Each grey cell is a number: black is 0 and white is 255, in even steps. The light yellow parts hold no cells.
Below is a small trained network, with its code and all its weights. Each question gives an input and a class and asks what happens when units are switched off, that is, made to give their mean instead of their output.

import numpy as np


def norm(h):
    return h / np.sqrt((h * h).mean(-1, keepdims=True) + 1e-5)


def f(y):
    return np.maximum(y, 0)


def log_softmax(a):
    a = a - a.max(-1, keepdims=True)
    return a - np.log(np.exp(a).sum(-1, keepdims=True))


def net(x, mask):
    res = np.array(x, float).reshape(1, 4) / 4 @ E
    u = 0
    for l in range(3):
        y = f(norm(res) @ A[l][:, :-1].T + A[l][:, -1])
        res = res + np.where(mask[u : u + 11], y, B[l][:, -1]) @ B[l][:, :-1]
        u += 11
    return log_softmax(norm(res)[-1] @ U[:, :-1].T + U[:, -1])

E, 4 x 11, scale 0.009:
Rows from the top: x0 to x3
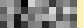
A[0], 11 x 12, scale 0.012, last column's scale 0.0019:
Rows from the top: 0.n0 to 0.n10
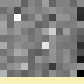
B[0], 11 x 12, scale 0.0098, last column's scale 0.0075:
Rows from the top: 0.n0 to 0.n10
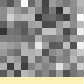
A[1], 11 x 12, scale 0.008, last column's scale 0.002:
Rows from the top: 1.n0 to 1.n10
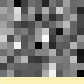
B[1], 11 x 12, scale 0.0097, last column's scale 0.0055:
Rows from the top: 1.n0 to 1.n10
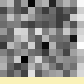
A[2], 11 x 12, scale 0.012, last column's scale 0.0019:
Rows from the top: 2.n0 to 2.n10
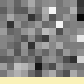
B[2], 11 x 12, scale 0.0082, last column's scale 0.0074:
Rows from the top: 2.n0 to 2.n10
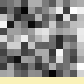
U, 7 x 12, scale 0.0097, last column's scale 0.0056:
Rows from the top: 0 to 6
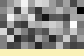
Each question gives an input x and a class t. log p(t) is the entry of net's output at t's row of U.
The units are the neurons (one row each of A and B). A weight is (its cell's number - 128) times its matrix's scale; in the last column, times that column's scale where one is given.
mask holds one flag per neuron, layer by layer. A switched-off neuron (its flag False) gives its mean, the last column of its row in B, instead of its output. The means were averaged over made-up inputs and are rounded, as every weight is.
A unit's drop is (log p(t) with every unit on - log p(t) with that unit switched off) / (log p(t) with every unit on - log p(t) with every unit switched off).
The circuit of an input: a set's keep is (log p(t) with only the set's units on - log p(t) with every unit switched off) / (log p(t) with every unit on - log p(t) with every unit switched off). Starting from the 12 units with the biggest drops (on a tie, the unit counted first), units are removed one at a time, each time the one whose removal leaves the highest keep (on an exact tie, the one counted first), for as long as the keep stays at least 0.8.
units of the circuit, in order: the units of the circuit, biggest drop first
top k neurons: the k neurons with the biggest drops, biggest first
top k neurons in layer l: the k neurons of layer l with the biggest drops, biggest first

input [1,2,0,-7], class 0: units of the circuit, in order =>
0.n6
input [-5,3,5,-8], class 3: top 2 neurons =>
0.n4; 2.n1
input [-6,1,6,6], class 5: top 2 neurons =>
1.n0; 0.n4
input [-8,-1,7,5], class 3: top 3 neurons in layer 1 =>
1.n10; 1.n9; 1.n3
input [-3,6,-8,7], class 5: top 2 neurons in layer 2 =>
2.n2; 2.n7
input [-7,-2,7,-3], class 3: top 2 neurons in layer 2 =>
2.n1; 2.n5
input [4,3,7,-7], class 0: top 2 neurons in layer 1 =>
1.n5; 1.n4
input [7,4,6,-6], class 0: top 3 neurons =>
0.n6; 1.n5; 1.n4
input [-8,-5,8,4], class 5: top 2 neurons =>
0.n4; 0.n1
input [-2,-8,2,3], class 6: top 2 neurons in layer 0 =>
0.n0; 0.n7
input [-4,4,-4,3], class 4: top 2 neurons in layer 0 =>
0.n2; 0.n7
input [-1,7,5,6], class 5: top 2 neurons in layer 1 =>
1.n0; 1.n3
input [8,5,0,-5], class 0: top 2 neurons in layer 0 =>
0.n6; 0.n0
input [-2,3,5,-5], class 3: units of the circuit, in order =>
0.n4
